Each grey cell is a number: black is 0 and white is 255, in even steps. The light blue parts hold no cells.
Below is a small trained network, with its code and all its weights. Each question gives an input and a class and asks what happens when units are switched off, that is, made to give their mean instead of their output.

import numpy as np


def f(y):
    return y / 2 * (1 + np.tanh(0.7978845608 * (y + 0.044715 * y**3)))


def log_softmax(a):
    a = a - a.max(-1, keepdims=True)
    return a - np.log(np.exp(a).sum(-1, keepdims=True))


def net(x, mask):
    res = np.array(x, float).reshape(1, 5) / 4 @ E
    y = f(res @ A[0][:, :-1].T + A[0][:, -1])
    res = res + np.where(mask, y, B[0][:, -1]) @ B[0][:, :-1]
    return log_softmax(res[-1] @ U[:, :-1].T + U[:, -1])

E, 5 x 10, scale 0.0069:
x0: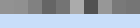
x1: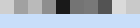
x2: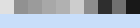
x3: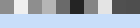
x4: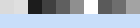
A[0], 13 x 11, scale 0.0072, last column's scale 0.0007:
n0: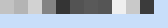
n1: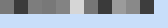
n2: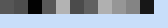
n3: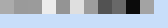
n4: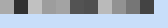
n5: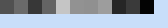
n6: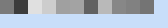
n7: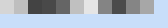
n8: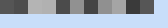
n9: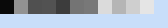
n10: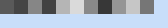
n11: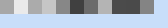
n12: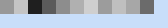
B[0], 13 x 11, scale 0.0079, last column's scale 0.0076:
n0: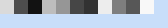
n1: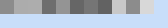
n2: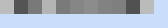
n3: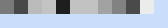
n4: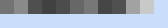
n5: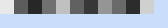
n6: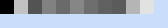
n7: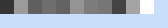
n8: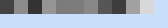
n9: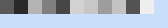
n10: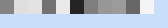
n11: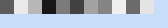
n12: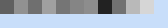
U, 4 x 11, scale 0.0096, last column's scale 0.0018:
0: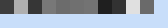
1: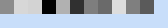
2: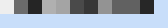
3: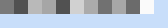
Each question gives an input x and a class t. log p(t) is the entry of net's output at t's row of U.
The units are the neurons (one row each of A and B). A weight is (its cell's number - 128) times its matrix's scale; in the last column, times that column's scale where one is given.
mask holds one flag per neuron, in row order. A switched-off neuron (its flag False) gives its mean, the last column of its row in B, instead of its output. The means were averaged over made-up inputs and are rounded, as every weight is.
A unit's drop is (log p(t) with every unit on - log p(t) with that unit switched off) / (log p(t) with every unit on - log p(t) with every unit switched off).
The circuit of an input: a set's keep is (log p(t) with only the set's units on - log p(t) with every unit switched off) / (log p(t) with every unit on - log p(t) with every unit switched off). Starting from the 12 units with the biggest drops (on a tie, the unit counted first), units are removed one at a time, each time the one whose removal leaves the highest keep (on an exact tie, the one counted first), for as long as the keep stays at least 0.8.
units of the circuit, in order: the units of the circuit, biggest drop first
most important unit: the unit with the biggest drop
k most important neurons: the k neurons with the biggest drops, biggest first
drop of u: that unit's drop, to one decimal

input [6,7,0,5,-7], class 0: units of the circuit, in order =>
(n8)
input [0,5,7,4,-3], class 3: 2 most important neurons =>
(n3; n10)
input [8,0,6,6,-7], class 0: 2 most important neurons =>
(n8; n6)
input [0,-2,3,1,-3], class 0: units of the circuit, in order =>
(n9; n0)
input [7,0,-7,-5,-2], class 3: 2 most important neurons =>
(n9; n11)
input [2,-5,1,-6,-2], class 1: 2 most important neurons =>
(n10; n0)
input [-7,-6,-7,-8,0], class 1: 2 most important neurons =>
(n10; n3)
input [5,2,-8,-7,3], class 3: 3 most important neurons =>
(n9; n11; n2)
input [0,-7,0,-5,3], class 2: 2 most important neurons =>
(n5; n11)
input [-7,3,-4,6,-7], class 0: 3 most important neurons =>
(n8; n6; n10)
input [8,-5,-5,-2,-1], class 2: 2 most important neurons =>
(n5; n3)
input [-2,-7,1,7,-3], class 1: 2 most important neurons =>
(n11; n0)
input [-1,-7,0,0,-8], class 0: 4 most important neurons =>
(n6; n0; n8; n4)
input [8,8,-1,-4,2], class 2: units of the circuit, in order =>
(n0)
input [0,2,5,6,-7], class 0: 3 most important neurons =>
(n8; n6; n10)
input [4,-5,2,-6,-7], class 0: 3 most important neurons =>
(n6; n8; n11)
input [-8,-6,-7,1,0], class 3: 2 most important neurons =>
(n9; n0)
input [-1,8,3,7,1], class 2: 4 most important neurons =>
(n0; n10; n1; n9)
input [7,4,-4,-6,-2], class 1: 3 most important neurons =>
(n10; n3; n1)
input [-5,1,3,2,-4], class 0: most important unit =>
n9
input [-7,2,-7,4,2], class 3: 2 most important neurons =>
(n9; n10)
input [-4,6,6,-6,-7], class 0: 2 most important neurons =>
(n6; n8)
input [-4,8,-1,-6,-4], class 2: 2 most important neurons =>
(n0; n11)
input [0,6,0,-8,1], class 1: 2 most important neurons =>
(n10; n1)
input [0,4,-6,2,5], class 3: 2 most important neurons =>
(n9; n6)
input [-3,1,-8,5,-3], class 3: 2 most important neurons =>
(n9; n10)
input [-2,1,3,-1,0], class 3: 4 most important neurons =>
(n11; n0; n5; n10)
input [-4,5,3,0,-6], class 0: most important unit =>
n6
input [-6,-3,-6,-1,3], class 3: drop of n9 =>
0.2
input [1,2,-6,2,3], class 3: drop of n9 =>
0.4
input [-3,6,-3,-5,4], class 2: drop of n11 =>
0.4
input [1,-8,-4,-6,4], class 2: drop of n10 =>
0.0
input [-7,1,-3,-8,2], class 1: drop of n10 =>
0.1
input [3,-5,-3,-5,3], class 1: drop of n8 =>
0.2
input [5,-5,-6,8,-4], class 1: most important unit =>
n11
